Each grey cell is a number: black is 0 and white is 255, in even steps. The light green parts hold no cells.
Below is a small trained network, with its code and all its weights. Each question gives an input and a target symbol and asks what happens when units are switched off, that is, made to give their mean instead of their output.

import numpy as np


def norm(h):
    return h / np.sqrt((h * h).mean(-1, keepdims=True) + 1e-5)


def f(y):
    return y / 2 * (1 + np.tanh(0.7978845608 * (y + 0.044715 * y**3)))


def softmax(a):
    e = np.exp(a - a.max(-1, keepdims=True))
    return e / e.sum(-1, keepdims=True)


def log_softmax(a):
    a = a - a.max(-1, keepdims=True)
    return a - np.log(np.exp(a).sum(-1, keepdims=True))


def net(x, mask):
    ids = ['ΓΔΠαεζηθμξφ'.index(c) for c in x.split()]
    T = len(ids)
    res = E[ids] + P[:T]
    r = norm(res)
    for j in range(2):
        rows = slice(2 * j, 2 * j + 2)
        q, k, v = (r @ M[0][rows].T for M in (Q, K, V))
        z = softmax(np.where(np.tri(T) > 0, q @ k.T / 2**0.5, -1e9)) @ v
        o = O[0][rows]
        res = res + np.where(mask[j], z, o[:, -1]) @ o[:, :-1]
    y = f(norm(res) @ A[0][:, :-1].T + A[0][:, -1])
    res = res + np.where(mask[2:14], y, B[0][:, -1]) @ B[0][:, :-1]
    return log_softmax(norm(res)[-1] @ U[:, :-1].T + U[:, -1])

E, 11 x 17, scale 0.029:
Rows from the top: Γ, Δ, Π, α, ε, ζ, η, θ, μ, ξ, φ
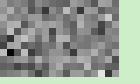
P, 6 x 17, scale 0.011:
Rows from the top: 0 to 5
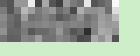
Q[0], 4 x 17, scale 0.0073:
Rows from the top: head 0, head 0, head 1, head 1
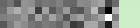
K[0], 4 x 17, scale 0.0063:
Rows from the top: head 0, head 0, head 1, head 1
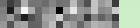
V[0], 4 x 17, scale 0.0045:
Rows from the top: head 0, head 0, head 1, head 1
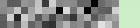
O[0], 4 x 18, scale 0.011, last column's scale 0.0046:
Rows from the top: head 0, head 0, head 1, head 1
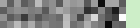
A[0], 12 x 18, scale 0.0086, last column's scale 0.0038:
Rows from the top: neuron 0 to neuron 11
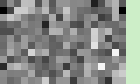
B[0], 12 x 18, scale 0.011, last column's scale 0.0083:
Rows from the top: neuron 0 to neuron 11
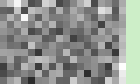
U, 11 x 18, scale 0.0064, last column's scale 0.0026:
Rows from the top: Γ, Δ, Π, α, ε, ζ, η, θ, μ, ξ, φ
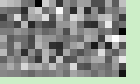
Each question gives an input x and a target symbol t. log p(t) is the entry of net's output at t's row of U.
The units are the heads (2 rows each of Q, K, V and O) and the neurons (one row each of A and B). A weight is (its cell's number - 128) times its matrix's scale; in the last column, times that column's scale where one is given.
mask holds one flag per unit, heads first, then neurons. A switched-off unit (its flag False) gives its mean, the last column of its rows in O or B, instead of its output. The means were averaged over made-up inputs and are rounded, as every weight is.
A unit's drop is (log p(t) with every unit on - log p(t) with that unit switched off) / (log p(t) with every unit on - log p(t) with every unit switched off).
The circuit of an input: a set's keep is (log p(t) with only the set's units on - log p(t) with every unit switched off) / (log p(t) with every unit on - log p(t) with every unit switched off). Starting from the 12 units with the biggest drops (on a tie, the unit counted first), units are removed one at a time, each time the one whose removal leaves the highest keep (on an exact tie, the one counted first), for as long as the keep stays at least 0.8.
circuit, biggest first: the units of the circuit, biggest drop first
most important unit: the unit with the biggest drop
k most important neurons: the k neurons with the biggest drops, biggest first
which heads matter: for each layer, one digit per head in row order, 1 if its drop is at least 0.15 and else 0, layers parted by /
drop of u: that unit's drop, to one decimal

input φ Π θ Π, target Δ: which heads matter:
11
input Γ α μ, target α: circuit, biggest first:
head 1; head 0
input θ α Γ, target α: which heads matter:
11
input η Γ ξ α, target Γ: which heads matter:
00
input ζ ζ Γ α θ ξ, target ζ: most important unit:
head 0
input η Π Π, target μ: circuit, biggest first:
head 0; neuron 9
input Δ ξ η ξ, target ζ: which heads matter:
00
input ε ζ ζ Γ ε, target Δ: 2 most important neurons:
neuron 10; neuron 6
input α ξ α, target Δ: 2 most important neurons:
neuron 11; neuron 0
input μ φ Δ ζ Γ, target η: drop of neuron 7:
0.1
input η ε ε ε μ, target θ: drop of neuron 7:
0.0
